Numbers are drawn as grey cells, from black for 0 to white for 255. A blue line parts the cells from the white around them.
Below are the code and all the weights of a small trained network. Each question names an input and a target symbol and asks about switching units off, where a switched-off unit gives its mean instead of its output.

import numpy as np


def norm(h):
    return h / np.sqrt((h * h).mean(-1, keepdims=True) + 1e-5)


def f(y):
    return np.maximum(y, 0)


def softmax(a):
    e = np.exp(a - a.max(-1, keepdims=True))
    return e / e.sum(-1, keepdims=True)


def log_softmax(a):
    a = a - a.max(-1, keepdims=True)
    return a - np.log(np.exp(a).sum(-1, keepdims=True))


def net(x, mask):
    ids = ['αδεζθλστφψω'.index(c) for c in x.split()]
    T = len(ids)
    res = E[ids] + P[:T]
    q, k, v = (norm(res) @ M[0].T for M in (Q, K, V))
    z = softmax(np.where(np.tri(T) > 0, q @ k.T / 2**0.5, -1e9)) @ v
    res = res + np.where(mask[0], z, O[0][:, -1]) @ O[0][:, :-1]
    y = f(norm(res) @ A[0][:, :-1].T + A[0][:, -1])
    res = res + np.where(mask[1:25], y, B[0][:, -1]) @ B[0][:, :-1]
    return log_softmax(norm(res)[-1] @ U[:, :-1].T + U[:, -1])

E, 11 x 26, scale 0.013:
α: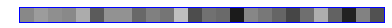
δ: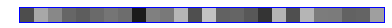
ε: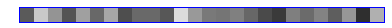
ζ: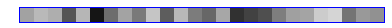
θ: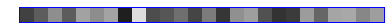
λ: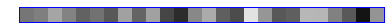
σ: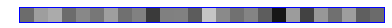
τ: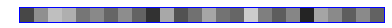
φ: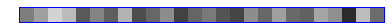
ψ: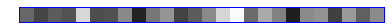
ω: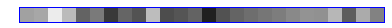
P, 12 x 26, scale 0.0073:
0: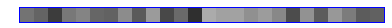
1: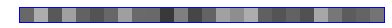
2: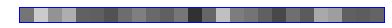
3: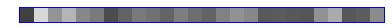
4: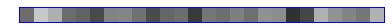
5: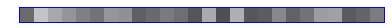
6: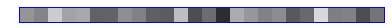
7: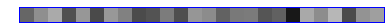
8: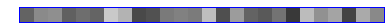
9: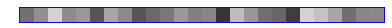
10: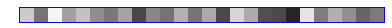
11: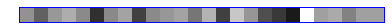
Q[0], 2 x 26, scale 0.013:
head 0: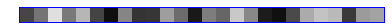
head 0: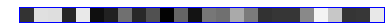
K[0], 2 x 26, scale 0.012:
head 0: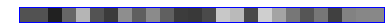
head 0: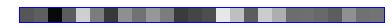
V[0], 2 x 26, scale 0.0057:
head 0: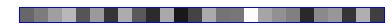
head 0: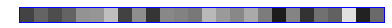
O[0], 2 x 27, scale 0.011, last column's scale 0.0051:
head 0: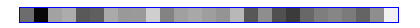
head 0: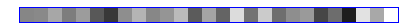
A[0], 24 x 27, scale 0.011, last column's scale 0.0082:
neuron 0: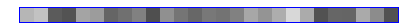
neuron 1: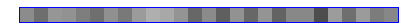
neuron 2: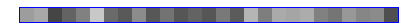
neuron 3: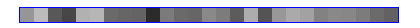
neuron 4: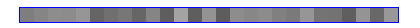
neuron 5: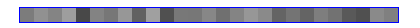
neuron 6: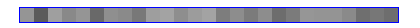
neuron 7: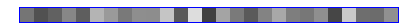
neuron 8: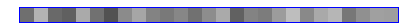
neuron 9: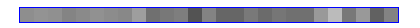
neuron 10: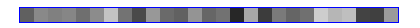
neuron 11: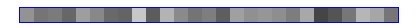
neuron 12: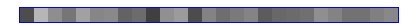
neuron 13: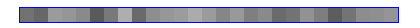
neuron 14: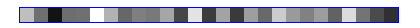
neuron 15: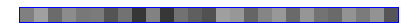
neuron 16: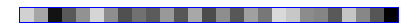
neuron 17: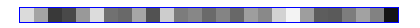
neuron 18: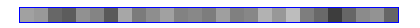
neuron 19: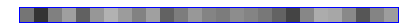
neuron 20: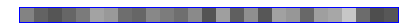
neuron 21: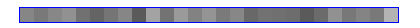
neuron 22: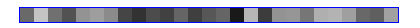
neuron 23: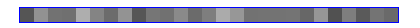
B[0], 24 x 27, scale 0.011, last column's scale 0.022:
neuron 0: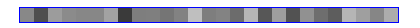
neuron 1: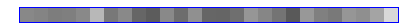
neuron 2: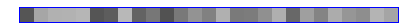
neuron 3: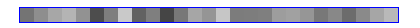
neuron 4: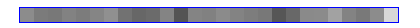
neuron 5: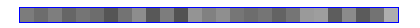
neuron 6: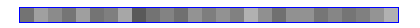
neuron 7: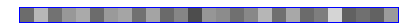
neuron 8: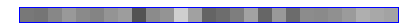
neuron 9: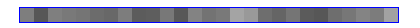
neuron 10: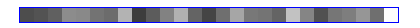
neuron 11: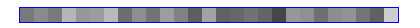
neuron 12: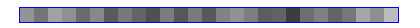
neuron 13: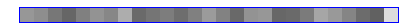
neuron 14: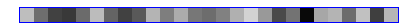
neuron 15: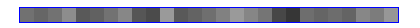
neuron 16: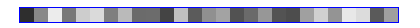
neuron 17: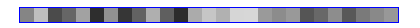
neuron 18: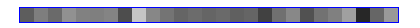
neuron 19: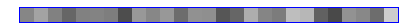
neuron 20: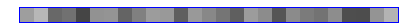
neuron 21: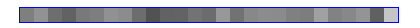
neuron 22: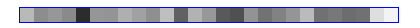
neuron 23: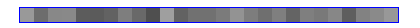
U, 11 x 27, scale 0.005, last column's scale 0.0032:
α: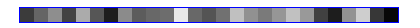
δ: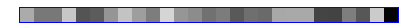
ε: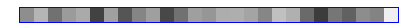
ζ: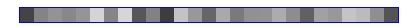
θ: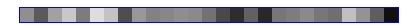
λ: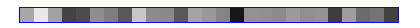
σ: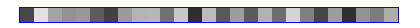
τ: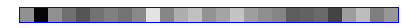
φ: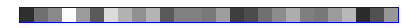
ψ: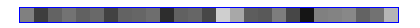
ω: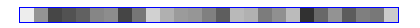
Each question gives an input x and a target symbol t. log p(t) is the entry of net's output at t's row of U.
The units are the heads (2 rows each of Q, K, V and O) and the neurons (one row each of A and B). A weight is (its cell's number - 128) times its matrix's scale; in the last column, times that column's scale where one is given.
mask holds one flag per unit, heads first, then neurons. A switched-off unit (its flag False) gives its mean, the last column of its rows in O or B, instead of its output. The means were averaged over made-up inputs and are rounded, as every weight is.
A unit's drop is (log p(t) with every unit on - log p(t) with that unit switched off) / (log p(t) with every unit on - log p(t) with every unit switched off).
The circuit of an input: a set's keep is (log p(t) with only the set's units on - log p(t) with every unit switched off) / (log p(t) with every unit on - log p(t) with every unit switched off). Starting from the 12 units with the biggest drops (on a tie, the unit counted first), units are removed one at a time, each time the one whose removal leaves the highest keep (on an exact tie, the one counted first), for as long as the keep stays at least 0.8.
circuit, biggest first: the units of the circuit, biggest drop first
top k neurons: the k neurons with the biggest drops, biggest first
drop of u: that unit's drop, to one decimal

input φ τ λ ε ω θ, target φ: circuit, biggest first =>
(head 0; neuron 7)
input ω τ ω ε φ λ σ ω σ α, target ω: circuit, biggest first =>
(head 0; neuron 14; neuron 20)
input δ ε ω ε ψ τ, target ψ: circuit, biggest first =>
(neuron 22; neuron 19; neuron 12)
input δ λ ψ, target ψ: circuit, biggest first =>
(neuron 22; neuron 23)
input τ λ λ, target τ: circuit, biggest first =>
(head 0)
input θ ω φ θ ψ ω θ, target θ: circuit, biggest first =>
(neuron 11; neuron 17; neuron 3)
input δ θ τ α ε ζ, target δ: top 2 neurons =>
(neuron 22; neuron 14)
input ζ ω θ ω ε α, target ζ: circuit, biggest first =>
(head 0; neuron 16)
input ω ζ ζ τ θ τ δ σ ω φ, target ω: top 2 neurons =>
(neuron 14; neuron 20)
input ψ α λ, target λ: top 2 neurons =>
(neuron 10; neuron 14)
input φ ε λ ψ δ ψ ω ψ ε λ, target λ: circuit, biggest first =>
(neuron 10; neuron 19)
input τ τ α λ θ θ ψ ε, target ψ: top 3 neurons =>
(neuron 22; neuron 19; neuron 12)
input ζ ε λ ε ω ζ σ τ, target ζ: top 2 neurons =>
(neuron 16; neuron 14)
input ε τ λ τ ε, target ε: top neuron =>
(neuron 17)
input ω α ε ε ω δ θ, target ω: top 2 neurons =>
(neuron 14; neuron 20)
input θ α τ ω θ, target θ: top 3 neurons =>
(neuron 11; neuron 10; neuron 0)
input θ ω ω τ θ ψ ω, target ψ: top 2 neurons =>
(neuron 22; neuron 19)
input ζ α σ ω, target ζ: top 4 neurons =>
(neuron 16; neuron 14; neuron 2; neuron 10)
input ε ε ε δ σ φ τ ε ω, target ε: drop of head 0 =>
1.2
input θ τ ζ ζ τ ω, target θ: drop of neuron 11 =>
0.2
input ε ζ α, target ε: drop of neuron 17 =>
0.4
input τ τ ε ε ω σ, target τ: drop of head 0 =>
1.1
